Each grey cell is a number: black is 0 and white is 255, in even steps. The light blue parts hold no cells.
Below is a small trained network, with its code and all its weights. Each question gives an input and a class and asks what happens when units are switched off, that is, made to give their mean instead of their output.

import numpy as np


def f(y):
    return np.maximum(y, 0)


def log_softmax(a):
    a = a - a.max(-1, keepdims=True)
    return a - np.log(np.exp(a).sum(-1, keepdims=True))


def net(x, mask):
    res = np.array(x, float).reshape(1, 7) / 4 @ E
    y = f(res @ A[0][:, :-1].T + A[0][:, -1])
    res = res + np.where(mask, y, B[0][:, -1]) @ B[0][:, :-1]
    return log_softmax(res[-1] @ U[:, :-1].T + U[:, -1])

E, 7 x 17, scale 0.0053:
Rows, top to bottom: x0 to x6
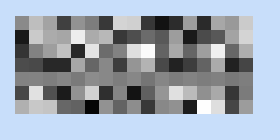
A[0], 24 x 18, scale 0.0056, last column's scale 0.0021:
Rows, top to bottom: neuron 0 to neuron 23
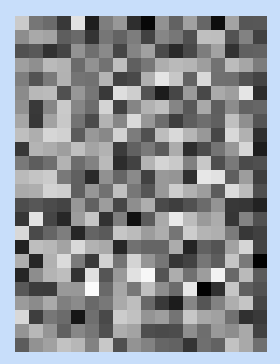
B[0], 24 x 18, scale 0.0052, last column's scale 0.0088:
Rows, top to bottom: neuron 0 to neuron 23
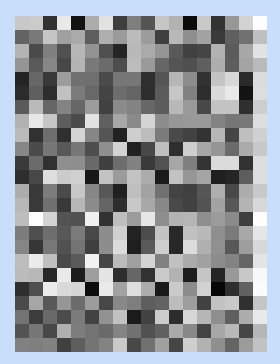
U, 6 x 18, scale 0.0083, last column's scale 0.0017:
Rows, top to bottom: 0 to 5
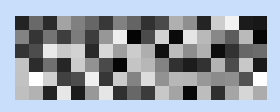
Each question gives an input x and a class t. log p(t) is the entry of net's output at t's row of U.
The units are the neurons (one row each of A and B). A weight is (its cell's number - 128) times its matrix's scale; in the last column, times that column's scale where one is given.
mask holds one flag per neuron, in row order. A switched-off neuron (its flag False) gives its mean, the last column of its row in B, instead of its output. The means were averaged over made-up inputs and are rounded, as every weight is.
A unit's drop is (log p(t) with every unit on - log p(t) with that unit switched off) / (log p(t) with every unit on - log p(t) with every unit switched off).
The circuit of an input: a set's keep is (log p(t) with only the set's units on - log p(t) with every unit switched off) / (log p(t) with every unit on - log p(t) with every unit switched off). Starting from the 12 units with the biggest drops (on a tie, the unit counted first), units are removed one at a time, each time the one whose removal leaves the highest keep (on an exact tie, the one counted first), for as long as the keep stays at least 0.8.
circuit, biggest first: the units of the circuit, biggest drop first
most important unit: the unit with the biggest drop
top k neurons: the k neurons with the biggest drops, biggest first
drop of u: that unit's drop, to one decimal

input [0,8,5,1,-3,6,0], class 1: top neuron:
neuron 16
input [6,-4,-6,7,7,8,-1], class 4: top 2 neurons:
neuron 14; neuron 8
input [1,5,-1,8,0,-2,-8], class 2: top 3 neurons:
neuron 19; neuron 8; neuron 12
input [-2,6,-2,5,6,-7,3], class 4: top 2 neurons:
neuron 17; neuron 7
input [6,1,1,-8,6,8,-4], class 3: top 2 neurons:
neuron 8; neuron 12
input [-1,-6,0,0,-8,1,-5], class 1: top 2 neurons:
neuron 21; neuron 15
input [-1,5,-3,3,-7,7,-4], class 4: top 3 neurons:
neuron 14; neuron 21; neuron 15
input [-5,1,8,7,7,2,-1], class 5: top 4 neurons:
neuron 18; neuron 8; neuron 12; neuron 3
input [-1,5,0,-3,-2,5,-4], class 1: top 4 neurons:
neuron 16; neuron 9; neuron 17; neuron 7
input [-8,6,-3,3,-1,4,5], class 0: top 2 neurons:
neuron 4; neuron 10
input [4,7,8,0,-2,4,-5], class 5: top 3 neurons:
neuron 18; neuron 21; neuron 15
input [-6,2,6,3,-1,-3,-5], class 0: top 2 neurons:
neuron 0; neuron 10
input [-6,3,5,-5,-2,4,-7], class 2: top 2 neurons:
neuron 19; neuron 5
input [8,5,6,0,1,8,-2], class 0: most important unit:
neuron 5
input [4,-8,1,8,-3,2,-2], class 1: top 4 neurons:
neuron 21; neuron 15; neuron 8; neuron 12
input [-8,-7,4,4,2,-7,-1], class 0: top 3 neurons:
neuron 4; neuron 6; neuron 10
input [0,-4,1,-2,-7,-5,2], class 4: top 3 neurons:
neuron 17; neuron 7; neuron 16
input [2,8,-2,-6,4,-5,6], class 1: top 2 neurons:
neuron 16; neuron 9
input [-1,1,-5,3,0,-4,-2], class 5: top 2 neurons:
neuron 0; neuron 14
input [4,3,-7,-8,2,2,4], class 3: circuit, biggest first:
neuron 8
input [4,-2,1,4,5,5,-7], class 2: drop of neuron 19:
1.1
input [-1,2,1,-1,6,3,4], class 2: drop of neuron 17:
0.2
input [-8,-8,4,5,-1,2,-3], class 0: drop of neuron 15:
-0.1
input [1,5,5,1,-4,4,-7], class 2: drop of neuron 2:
0.0
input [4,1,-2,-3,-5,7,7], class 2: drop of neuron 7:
0.1
